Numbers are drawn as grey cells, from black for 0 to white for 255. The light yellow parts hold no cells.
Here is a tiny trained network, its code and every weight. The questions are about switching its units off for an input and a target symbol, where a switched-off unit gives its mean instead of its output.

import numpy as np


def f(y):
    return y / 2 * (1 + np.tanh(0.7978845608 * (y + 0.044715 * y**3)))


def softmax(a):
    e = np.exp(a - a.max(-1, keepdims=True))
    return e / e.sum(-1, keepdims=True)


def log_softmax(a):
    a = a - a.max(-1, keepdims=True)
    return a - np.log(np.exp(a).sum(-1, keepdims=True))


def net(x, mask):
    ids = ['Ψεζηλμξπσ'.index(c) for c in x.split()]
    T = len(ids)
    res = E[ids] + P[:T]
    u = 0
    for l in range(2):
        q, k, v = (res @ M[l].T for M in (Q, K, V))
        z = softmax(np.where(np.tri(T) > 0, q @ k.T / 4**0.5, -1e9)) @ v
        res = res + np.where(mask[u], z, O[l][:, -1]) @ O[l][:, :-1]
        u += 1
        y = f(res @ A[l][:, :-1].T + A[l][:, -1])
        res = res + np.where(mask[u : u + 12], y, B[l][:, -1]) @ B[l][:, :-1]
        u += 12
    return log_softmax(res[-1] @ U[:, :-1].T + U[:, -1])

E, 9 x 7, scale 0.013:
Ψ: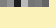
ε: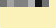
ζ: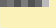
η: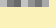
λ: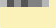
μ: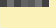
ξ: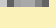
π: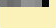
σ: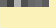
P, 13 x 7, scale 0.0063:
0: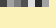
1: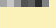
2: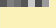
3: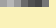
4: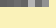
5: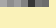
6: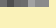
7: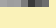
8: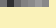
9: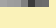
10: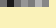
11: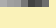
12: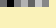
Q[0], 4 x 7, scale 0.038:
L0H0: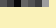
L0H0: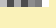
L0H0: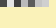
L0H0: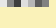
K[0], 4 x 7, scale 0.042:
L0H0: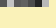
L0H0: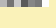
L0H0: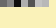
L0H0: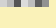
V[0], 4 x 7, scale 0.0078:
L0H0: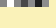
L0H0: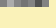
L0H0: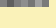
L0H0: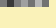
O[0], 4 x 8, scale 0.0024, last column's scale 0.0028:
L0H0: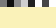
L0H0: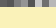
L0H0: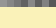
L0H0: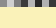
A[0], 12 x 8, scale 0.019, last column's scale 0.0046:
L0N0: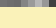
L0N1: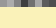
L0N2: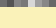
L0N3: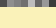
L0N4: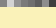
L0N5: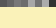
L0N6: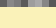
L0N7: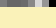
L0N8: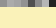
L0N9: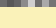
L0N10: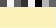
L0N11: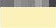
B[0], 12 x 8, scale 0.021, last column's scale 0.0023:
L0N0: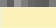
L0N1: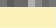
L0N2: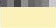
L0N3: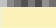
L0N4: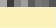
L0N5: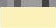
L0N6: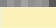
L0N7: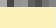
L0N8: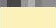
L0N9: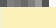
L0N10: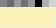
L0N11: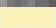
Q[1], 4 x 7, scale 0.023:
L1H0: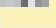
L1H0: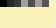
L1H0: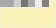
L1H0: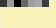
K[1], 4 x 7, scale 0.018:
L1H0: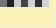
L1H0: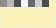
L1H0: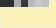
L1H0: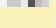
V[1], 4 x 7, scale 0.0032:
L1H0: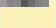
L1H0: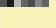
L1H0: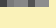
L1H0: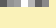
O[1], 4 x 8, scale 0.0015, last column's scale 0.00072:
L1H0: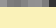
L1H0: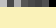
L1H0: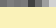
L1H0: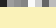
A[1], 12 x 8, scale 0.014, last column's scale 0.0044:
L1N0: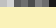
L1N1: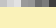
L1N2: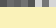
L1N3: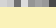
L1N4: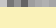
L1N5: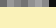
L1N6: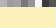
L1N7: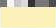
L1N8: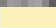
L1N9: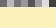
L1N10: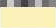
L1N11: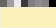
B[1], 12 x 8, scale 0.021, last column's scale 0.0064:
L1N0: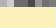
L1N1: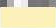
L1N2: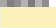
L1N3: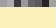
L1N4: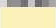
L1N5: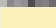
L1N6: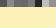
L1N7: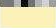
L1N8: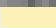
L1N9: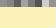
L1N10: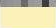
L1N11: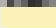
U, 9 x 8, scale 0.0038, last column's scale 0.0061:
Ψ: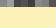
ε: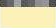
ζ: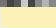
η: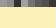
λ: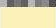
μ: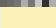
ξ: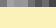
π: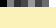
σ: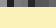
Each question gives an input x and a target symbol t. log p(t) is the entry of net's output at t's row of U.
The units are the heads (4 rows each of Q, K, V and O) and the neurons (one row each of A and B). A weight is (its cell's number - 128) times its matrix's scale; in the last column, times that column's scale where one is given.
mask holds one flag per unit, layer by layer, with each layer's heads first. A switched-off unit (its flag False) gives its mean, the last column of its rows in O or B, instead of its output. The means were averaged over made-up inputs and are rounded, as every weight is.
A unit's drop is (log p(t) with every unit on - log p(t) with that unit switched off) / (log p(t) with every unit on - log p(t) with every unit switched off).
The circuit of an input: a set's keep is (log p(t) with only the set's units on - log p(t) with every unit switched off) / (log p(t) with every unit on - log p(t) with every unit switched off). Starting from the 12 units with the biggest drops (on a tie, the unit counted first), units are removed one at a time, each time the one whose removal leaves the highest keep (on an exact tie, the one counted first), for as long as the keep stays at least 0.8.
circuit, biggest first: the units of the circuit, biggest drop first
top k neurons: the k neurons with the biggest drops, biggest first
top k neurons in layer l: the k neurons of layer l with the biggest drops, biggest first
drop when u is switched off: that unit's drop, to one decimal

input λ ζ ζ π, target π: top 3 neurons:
L1N6; L0N1; L0N2
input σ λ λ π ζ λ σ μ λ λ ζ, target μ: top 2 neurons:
L0N10; L1N2
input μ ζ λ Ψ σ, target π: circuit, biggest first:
L0H0; L0N10; L1N2; L0N2
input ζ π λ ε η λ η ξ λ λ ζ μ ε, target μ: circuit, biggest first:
L0H0; L0N10; L1N2
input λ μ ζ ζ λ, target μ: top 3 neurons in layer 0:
L0N2; L0N10; L0N9
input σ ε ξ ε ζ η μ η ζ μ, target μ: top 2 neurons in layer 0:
L0N10; L0N1
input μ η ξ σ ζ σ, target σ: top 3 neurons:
L1N11; L0N2; L0N8
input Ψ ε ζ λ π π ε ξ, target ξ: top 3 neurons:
L1N1; L0N2; L0N9
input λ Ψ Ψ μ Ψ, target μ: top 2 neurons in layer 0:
L0N10; L0N9
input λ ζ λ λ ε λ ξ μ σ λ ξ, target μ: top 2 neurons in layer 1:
L1N2; L1N10
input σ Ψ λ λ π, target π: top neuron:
L0N10
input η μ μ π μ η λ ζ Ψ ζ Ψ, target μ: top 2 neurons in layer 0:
L0N9; L0N10
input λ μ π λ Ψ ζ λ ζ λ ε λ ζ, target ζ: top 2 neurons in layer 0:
L0N10; L0N8
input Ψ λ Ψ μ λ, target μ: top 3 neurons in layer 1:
L1N2; L1N6; L1N9
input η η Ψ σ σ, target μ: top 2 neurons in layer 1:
L1N2; L1N10
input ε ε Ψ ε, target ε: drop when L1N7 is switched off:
0.7
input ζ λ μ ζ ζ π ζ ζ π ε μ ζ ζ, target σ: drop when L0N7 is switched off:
0.9
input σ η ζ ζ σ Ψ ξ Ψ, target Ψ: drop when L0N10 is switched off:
0.2
